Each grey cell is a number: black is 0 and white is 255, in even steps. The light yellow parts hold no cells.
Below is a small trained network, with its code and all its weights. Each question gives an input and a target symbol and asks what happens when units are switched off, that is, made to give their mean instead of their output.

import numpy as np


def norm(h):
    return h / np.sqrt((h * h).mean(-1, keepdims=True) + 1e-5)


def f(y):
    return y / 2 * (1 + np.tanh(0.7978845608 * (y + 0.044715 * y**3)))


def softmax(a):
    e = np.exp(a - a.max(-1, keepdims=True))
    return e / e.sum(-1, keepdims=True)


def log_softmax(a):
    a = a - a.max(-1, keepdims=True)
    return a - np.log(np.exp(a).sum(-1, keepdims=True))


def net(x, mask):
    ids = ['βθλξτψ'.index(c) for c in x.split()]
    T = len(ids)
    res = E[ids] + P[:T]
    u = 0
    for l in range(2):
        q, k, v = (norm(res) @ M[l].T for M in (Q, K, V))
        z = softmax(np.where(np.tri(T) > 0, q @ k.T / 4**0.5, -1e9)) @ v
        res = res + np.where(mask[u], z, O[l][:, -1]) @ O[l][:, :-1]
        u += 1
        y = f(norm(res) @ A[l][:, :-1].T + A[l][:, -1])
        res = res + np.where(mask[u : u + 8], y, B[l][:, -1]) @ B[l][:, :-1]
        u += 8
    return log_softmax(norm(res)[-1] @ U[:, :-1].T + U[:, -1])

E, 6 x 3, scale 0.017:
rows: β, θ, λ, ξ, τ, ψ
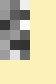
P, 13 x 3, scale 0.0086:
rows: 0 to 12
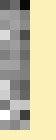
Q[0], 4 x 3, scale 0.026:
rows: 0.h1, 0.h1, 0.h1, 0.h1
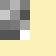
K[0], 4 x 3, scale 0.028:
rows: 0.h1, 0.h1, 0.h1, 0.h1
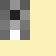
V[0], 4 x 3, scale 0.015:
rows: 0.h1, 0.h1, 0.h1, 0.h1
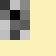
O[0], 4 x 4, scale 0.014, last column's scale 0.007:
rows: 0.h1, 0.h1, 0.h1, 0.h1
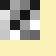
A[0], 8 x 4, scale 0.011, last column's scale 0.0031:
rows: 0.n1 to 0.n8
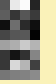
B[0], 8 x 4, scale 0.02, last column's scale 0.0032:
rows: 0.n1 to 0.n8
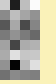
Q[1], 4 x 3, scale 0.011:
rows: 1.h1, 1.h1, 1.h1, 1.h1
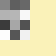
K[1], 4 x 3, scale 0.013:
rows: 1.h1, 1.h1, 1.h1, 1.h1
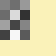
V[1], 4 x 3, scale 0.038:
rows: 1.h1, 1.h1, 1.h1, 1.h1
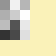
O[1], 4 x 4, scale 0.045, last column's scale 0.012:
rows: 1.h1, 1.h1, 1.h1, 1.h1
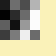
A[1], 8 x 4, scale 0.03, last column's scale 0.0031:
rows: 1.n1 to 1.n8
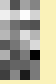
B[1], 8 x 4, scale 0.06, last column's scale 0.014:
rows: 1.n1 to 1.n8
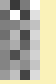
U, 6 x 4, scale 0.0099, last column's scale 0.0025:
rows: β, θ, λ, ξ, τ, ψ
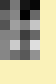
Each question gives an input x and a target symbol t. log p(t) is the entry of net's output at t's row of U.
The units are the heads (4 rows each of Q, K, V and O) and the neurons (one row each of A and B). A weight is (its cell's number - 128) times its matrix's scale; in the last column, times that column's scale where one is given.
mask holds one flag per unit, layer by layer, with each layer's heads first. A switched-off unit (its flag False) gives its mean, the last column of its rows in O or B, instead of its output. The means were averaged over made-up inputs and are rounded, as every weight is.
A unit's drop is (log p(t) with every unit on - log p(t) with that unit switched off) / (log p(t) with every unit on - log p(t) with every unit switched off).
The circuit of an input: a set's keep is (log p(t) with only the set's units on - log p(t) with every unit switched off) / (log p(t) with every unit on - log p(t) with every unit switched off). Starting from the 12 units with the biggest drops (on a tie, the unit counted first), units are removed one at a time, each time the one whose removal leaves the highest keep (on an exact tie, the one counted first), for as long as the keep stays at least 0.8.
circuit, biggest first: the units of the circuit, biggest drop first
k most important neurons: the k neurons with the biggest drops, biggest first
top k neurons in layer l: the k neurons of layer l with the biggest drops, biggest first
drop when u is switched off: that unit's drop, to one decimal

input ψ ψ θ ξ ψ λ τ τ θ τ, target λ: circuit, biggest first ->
(1.h1; 0.h1)
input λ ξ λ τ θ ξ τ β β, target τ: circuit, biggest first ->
(0.h1; 1.h1)
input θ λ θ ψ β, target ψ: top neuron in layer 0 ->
(0.n6)
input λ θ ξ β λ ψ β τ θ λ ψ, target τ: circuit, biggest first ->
(0.h1; 1.h1)
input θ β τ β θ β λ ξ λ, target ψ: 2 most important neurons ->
(0.n5; 0.n1)
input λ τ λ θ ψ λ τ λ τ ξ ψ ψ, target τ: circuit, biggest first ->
(0.h1; 1.h1; 0.n3)
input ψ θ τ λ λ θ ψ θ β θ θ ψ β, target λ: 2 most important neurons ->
(0.n6; 0.n3)
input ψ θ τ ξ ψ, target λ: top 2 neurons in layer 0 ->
(0.n6; 0.n3)
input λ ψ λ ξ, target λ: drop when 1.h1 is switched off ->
0.7
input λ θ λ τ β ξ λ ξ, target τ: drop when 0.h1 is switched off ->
1.0
